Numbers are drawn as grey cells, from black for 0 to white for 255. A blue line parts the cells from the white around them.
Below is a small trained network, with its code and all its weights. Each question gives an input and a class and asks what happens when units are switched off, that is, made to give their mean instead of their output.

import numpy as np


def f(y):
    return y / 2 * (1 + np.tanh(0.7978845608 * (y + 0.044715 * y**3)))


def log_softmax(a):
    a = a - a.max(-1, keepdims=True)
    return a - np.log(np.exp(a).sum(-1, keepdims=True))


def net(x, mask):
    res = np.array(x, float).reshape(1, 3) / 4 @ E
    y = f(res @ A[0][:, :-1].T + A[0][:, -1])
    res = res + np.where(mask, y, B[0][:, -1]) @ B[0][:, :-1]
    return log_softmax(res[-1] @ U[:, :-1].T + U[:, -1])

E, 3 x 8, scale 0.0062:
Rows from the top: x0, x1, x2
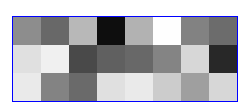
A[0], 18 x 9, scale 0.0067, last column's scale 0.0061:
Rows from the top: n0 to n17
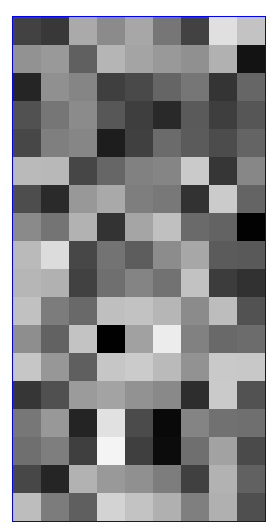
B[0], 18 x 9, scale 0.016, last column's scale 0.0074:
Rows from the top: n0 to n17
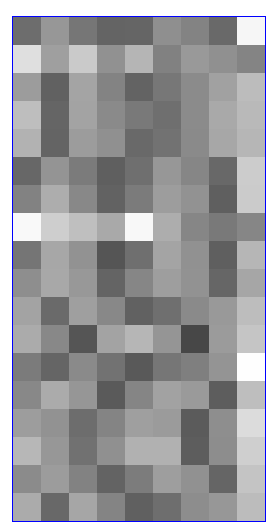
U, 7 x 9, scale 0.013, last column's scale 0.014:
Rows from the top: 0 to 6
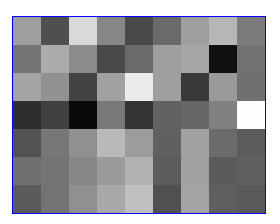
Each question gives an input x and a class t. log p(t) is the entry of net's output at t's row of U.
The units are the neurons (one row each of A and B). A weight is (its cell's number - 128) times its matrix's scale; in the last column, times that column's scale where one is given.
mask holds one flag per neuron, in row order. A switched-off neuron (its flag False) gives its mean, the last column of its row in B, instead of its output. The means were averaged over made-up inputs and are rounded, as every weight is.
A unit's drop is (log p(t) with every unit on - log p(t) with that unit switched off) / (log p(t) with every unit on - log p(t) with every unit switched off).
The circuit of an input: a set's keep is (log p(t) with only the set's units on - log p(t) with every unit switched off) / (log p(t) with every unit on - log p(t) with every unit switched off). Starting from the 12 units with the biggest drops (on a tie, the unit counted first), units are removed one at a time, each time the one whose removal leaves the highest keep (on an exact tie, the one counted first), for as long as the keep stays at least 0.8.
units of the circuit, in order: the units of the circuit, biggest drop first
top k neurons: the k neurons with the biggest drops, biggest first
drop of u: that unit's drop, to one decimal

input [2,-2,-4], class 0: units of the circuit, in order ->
(n4)
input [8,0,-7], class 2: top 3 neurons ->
(n11, n7, n12)
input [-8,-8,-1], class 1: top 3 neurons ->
(n6, n13, n0)
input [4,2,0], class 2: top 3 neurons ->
(n11, n0, n12)
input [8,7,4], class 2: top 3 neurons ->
(n11, n7, n0)
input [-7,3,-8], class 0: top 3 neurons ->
(n2, n3, n4)
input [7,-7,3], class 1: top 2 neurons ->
(n0, n13)
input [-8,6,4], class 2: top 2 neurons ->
(n14, n15)
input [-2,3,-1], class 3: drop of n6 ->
0.2
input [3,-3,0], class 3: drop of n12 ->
-0.1
